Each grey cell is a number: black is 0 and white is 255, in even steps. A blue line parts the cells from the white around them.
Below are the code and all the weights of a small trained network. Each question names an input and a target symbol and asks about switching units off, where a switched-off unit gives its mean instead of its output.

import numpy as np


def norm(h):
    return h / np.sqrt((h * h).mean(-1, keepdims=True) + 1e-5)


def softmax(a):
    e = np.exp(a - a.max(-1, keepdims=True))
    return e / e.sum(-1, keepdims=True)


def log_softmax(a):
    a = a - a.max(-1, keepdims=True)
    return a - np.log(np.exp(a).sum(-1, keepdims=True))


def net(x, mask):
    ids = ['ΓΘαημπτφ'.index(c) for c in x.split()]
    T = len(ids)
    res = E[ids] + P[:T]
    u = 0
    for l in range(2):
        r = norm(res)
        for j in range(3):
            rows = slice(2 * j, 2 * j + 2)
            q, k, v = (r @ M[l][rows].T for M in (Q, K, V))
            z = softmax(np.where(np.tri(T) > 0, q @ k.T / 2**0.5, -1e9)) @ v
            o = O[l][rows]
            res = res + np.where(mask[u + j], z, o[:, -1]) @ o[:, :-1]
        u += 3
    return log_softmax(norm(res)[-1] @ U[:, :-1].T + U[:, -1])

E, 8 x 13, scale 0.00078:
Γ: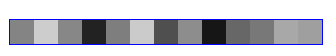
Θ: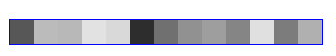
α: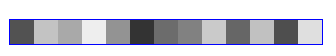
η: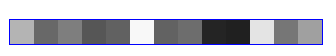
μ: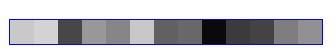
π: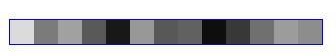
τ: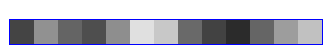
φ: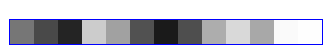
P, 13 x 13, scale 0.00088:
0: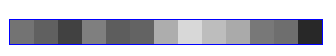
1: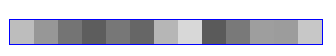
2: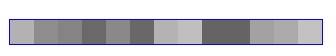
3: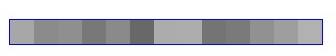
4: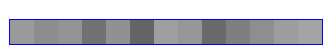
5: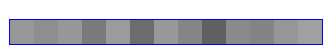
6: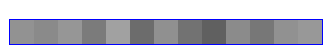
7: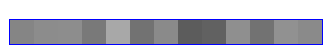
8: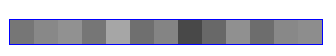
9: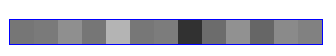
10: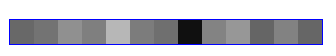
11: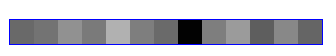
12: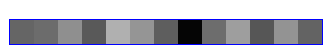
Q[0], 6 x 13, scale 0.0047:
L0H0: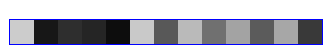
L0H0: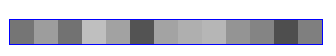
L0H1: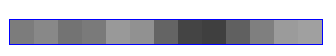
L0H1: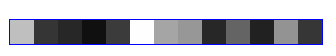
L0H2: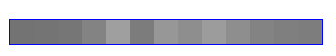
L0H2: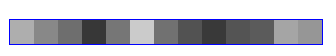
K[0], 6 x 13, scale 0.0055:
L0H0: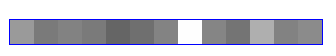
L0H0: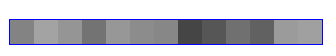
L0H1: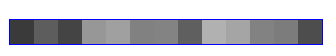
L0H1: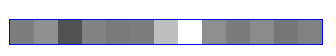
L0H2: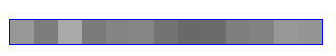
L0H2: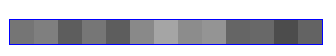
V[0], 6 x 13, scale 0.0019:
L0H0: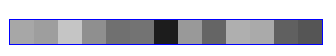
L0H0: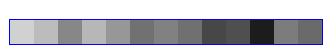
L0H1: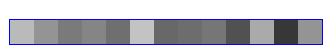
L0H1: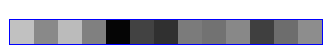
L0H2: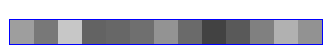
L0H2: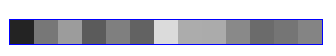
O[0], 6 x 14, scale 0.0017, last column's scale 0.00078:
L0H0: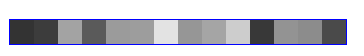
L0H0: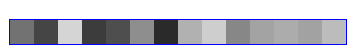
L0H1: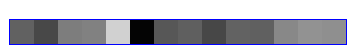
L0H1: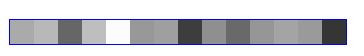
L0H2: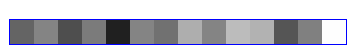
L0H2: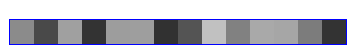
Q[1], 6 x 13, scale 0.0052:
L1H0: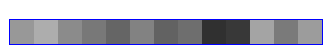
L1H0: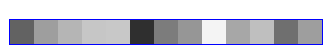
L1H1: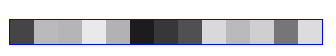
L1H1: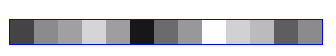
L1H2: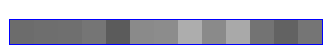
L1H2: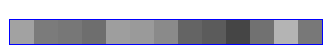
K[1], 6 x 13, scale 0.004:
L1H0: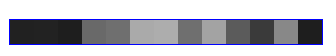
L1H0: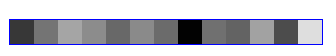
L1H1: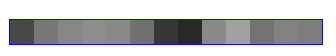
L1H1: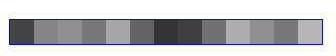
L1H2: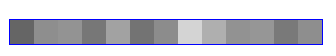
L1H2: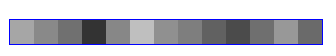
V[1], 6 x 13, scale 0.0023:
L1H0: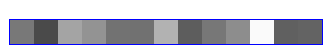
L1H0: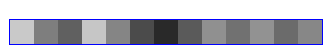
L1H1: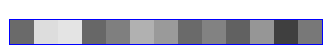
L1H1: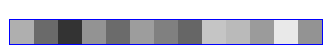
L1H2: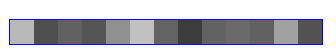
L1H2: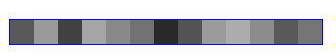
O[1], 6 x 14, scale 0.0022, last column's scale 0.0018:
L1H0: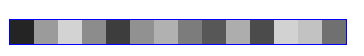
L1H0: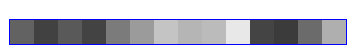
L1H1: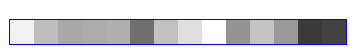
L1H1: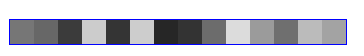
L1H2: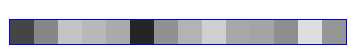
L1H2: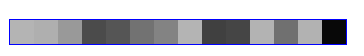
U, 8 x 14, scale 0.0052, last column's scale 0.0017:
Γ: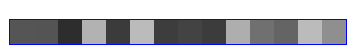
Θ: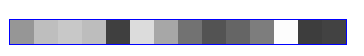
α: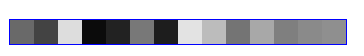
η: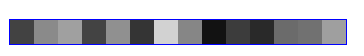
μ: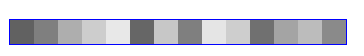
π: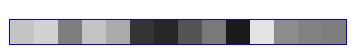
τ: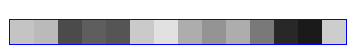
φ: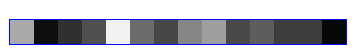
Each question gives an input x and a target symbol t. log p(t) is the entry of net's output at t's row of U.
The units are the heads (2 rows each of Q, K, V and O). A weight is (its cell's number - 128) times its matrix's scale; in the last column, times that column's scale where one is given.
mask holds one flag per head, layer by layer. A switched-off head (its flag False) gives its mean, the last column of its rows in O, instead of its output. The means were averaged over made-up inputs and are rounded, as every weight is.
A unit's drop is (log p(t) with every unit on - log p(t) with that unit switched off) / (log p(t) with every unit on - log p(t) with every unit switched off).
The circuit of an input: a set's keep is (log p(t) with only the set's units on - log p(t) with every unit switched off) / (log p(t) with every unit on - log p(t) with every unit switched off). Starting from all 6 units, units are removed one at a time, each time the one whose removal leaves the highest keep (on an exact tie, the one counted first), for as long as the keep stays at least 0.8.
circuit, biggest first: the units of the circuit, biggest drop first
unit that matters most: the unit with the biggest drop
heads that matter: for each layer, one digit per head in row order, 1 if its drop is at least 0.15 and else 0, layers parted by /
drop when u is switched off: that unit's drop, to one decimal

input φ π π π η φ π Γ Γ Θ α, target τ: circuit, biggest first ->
[L1H2; L1H1; L0H2]
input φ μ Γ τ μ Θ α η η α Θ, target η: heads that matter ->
010 / 011
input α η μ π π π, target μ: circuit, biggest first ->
[L1H2; L0H2]
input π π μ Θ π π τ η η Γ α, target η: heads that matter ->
011 / 111
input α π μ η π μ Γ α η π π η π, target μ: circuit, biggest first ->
[L1H2; L1H1]
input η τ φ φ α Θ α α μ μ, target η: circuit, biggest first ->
[L1H1; L0H1]
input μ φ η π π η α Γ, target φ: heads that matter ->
000 / 100
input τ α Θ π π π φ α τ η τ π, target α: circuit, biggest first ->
[L0H1; L1H1]
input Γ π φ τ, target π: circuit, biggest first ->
[L1H0]
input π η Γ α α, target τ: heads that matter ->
000 / 011
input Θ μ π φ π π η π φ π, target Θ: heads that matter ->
010 / 110
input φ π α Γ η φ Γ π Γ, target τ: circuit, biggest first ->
[L1H1; L0H1]
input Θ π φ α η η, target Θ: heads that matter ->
010 / 110
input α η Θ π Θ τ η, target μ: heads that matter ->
001 / 001
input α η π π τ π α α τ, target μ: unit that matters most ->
L1H2
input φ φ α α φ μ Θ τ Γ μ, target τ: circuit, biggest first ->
[L0H1; L1H1]
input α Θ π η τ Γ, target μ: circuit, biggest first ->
[L0H2; L1H2]
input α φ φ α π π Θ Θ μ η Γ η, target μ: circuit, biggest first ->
[L1H2; L0H2]
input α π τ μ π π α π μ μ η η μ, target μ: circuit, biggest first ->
[L1H2; L1H1]
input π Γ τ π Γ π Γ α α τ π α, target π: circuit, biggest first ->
[L0H0; L1H2; L1H1]
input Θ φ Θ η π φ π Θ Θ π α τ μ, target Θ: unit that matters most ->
L0H1
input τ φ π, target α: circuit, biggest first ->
[L0H2; L0H1]
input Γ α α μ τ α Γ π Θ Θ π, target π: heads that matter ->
000 / 100
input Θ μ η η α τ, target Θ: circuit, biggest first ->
[L0H1; L1H0; L1H1]
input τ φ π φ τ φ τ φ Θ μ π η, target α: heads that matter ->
111 / 001
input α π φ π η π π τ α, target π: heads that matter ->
100 / 100
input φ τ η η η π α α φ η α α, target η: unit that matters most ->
L1H2
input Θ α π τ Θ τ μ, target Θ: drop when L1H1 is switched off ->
0.2
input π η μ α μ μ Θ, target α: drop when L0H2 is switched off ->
0.1
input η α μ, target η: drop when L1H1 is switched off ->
0.3
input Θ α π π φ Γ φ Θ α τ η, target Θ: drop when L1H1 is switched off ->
0.3
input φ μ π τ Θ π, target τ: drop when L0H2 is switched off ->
0.0
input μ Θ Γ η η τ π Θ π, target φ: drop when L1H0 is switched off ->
0.6
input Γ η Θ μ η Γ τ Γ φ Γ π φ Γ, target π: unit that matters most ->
L1H0
